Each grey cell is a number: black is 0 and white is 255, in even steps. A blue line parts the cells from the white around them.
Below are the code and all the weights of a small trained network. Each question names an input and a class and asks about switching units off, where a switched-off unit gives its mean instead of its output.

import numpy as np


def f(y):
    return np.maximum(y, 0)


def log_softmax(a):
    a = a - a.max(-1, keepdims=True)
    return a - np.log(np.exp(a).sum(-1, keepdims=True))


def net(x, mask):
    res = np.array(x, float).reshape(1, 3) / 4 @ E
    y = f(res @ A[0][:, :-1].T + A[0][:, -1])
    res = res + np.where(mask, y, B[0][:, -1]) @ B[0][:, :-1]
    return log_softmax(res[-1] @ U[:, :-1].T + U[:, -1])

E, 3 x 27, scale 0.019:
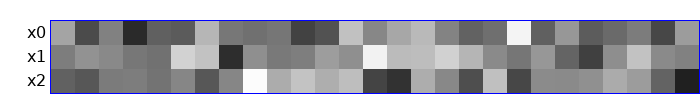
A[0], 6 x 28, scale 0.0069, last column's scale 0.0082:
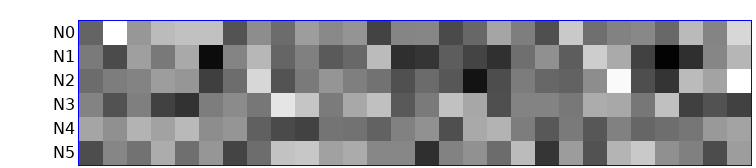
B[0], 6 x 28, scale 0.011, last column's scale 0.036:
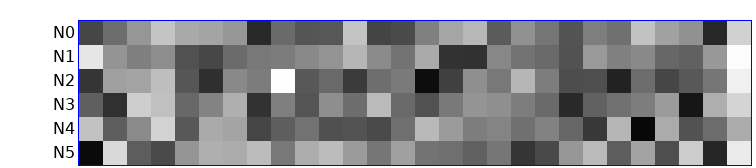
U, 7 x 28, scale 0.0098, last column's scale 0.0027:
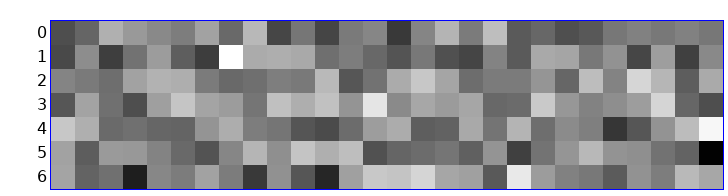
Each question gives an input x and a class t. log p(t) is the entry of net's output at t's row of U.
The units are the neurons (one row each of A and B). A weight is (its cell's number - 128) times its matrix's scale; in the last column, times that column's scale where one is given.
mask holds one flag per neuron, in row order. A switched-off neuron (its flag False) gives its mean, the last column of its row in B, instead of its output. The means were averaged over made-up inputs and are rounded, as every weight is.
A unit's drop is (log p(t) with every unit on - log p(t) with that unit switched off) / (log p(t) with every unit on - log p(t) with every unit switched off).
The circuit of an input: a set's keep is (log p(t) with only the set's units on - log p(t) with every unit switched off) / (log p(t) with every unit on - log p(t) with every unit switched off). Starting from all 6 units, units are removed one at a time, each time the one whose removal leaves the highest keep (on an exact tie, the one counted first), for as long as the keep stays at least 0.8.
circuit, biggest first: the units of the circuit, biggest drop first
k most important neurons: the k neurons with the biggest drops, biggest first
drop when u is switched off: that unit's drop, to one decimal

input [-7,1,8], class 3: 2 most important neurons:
[N5; N2]
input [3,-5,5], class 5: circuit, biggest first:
[N1]
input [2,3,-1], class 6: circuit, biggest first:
[N2; N0]
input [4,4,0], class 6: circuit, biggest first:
[N2; N0]
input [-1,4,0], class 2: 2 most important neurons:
[N2; N5]
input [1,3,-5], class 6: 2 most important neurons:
[N2; N1]
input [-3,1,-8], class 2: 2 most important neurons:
[N2; N3]
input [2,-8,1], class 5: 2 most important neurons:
[N1; N5]
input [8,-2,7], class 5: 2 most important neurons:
[N1; N2]
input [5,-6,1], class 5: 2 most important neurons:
[N1; N4]
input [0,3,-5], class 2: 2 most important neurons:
[N2; N1]
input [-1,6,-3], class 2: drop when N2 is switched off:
0.6
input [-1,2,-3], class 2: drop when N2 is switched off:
0.7
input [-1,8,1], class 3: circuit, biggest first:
[N2]
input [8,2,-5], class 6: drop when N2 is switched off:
0.2
